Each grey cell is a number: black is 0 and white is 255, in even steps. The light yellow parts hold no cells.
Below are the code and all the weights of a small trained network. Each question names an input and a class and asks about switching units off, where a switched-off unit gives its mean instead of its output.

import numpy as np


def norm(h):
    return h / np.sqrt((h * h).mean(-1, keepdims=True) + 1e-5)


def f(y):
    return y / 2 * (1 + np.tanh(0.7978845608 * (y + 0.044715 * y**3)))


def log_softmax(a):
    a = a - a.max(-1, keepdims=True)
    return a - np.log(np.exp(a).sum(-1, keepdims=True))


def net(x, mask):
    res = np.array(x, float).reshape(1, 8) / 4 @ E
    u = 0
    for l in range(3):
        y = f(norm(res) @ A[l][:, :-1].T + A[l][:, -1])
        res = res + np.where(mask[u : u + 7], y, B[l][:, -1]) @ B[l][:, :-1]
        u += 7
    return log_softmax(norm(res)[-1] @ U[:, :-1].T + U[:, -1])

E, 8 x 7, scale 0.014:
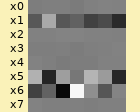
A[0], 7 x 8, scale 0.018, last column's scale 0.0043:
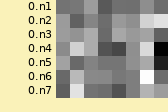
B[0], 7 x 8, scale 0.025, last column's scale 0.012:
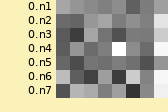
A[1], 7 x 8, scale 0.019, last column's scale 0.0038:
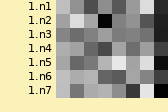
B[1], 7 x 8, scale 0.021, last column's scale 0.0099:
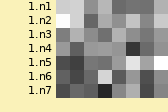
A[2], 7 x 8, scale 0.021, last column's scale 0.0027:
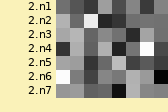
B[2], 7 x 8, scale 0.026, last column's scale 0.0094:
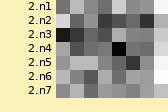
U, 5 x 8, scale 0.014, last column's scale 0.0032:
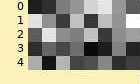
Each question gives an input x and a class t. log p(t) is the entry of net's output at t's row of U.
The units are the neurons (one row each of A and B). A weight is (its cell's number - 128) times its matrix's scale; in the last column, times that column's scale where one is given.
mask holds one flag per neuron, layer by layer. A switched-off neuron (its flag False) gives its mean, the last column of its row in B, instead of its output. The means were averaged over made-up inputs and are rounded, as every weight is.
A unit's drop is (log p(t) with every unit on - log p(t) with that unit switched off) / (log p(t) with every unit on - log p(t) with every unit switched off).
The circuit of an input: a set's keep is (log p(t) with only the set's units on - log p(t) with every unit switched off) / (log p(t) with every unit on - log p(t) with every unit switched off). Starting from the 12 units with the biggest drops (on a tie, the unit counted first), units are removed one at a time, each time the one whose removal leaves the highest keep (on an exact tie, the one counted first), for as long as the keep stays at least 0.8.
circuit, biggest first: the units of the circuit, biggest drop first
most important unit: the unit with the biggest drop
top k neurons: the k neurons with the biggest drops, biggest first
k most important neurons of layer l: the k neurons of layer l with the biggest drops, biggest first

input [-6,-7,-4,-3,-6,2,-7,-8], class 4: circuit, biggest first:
0.n3; 2.n2
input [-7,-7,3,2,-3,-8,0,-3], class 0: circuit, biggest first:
1.n5
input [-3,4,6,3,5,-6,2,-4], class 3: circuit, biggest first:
0.n7; 2.n4
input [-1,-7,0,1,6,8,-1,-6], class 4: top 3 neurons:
0.n4; 0.n3; 2.n2
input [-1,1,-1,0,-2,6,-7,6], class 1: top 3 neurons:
1.n2; 0.n2; 2.n6
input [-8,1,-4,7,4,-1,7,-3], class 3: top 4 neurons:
0.n4; 0.n6; 2.n4; 1.n5
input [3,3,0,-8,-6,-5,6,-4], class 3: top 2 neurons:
0.n7; 2.n4
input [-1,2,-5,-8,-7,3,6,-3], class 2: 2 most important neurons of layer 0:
0.n4; 0.n6
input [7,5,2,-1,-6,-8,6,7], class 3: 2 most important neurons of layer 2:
2.n4; 2.n3
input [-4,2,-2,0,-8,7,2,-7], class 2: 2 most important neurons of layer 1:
1.n5; 1.n2
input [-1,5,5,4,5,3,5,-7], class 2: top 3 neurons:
0.n6; 1.n5; 0.n7
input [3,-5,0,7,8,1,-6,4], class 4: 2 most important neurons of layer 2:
2.n2; 2.n1
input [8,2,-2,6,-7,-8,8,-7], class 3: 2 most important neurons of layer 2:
2.n3; 2.n4
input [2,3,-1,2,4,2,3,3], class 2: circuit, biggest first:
0.n6
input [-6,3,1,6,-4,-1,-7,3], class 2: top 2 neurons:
0.n6; 0.n4
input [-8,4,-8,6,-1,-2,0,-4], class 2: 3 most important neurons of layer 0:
0.n6; 0.n3; 0.n2
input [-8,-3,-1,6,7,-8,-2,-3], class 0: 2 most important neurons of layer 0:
0.n4; 0.n6
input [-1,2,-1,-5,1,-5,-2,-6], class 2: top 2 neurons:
0.n7; 0.n4
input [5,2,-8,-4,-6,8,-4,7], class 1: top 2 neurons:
0.n2; 1.n2
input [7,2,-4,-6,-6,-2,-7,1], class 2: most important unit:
0.n4
